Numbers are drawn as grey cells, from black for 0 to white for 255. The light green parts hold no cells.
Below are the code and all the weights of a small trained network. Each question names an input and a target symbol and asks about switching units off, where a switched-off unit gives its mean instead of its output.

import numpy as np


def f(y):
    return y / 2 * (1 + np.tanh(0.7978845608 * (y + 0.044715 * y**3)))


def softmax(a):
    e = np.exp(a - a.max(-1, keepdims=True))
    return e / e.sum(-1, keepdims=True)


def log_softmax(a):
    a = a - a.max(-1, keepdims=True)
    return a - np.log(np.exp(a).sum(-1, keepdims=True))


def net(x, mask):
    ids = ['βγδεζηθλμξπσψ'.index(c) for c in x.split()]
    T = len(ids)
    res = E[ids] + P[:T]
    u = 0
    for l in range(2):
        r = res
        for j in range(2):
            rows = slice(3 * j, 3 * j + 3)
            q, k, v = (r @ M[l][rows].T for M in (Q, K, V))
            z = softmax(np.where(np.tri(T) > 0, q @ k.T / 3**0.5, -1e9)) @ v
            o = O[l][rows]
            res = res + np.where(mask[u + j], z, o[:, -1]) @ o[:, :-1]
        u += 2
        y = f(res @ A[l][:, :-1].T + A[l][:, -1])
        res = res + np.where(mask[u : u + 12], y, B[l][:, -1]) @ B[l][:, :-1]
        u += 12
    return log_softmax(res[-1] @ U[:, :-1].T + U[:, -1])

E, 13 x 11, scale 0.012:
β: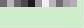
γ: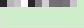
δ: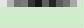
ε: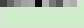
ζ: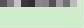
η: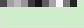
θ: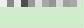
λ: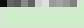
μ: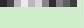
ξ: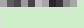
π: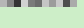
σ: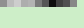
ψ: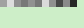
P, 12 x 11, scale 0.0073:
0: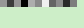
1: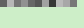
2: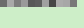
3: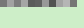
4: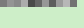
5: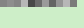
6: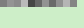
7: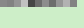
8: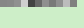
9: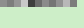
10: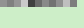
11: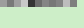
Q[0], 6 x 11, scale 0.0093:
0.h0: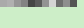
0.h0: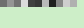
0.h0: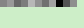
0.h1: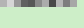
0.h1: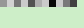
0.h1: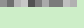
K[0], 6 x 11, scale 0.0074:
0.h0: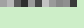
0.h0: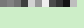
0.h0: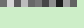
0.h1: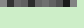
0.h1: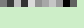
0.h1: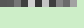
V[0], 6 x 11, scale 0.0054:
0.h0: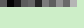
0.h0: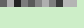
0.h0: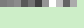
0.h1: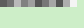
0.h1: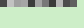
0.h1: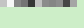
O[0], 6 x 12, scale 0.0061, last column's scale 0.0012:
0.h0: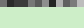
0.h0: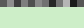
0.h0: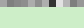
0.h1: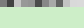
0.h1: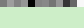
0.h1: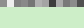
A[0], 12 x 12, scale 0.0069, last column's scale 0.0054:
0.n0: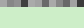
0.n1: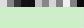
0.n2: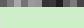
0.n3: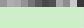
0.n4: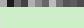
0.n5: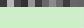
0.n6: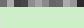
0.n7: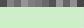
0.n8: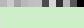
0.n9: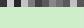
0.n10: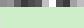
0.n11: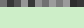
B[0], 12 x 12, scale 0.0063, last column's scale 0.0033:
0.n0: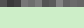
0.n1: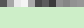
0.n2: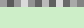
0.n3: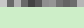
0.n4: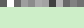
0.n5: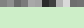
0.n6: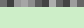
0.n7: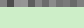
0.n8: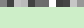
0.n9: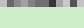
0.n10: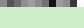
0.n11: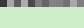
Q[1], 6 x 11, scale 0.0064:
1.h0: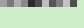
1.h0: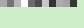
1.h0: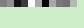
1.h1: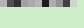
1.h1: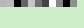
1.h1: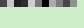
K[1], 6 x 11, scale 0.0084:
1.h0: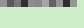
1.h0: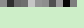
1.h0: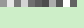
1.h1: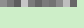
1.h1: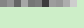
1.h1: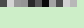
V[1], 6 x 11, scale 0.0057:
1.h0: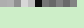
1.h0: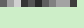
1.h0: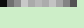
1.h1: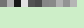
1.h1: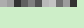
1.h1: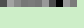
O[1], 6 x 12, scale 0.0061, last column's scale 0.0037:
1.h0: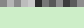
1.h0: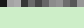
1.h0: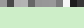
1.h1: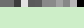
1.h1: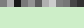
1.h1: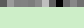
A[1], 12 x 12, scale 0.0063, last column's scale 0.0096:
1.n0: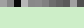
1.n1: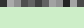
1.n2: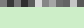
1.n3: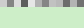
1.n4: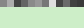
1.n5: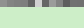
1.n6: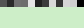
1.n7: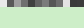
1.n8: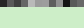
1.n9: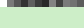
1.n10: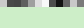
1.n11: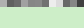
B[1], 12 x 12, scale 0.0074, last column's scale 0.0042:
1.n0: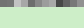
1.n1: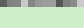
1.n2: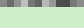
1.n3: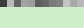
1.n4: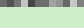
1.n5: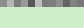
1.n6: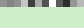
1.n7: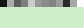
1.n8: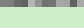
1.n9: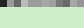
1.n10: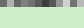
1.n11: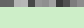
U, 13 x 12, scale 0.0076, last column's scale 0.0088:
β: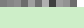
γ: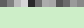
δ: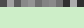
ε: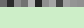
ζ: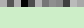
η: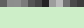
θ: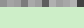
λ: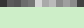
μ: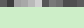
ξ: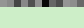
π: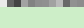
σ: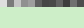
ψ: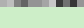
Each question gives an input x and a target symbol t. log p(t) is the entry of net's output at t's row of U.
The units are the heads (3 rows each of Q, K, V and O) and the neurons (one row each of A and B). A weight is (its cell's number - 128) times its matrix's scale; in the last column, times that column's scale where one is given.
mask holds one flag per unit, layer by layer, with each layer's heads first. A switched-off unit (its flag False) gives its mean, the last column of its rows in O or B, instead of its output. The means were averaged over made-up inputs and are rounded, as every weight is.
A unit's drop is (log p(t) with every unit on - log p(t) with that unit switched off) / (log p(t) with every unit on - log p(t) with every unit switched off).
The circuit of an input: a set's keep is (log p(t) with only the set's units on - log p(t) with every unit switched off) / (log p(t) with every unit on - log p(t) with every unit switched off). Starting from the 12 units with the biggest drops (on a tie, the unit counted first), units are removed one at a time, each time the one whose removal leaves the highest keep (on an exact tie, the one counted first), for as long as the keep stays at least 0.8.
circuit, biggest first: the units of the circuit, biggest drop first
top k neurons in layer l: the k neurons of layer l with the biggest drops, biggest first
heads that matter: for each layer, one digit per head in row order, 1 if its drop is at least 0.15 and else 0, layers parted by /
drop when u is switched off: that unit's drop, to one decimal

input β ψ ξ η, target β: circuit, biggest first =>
(0.h1, 0.h0)
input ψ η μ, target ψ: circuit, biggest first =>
(1.h1, 0.h0)
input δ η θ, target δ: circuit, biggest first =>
(1.h0, 1.n3)
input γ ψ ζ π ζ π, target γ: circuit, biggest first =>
(1.h1, 1.n11)
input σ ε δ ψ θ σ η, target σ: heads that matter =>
10 / 11
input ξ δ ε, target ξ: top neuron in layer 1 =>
(1.n10)
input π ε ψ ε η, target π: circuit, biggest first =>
(1.h0, 1.h1, 0.h0)
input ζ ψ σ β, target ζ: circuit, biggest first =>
(1.h0, 1.h1)
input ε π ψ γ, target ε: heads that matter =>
01 / 00
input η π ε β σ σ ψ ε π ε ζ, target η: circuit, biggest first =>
(1.h1, 1.h0)
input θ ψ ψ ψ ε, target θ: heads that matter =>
10 / 01
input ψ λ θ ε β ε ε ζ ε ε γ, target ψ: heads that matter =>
00 / 01
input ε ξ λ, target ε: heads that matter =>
01 / 00
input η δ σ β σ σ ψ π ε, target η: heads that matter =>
10 / 11
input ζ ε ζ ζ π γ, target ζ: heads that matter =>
00 / 11
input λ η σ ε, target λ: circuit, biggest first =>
(1.h0, 1.n7, 0.n1)
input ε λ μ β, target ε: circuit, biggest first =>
(0.h1)
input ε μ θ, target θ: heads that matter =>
11 / 00
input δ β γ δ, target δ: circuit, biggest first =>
(1.n9, 1.h0)
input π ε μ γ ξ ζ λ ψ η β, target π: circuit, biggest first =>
(1.h1, 1.h0)
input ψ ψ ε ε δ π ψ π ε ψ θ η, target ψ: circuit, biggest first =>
(1.h1, 0.h0)
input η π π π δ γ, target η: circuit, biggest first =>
(1.h1, 1.h0, 0.h0)
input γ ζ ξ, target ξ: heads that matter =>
00 / 01
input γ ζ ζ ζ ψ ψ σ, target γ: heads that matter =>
11 / 11
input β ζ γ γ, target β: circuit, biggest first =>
(0.h0, 0.h1)
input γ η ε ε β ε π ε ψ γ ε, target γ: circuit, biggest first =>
(1.n6, 0.h1)
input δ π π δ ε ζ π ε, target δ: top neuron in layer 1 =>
(1.n6)
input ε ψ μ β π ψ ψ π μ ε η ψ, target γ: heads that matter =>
11 / 00
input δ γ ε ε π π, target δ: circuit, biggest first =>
(1.h0)
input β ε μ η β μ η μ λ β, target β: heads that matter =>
00 / 00
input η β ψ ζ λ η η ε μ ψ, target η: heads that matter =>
11 / 11
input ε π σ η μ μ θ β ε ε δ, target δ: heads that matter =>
00 / 00
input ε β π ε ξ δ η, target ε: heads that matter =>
01 / 00
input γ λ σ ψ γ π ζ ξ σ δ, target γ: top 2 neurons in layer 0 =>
(0.n3, 0.n10)
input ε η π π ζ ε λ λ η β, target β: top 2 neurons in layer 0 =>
(0.n10, 0.n8)
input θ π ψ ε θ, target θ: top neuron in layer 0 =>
(0.n1)
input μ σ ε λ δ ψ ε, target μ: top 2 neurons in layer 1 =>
(1.n7, 1.n6)
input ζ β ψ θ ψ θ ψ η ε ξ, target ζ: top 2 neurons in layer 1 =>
(1.n3, 1.n1)
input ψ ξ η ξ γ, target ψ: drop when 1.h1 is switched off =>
0.5
